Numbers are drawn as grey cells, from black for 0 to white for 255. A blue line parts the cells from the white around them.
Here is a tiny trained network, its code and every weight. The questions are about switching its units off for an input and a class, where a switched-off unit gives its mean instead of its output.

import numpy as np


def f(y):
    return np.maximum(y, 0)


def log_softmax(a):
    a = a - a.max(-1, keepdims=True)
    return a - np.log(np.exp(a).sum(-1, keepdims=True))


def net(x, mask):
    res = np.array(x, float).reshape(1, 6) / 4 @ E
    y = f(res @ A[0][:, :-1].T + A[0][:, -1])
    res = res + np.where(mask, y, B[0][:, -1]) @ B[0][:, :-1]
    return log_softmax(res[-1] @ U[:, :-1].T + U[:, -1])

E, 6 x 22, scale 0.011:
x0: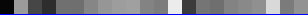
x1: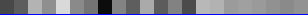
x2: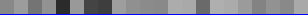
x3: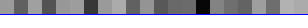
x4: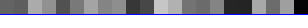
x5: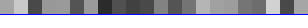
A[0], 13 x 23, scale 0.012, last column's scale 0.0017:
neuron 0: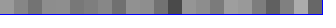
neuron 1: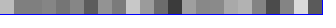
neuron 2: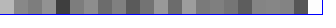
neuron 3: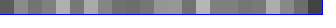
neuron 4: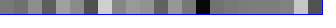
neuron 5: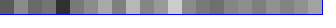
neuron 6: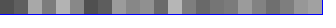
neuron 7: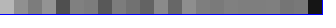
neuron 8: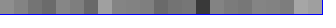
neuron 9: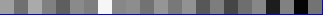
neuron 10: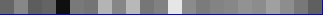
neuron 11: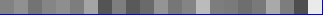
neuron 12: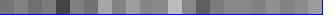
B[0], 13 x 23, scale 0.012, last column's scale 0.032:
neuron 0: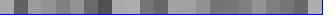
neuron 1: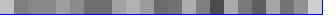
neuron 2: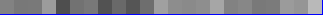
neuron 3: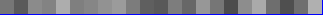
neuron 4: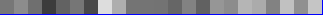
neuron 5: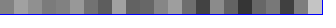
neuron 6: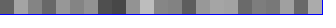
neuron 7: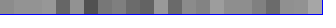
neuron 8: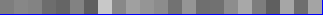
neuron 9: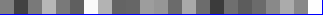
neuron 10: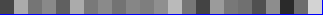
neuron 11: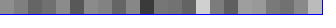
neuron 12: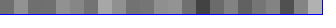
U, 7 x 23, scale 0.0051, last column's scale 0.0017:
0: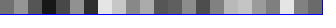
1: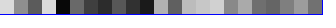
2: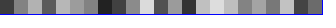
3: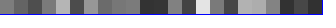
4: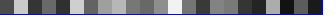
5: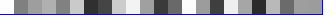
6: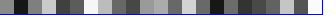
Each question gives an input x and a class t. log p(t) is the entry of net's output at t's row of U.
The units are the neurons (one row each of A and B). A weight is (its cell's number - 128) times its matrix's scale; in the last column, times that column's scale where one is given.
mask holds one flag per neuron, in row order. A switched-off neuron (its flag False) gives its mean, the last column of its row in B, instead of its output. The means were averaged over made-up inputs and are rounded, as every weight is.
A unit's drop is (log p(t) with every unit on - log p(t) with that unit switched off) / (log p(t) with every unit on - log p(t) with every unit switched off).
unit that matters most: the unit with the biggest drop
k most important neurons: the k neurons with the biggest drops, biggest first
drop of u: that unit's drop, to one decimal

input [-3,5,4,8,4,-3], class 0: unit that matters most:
neuron 4
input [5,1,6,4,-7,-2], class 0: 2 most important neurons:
(neuron 4; neuron 8)
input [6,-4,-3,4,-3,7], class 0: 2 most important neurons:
(neuron 4; neuron 8)
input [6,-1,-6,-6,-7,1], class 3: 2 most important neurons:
(neuron 3; neuron 12)
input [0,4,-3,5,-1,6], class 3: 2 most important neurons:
(neuron 9; neuron 1)
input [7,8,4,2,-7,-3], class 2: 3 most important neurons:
(neuron 6; neuron 9; neuron 7)
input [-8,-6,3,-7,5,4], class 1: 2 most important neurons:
(neuron 2; neuron 7)
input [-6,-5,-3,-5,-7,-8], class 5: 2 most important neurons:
(neuron 1; neuron 0)
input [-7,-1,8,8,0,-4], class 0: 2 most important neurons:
(neuron 4; neuron 8)
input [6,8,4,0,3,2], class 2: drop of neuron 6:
0.5
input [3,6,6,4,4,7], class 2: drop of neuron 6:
0.2
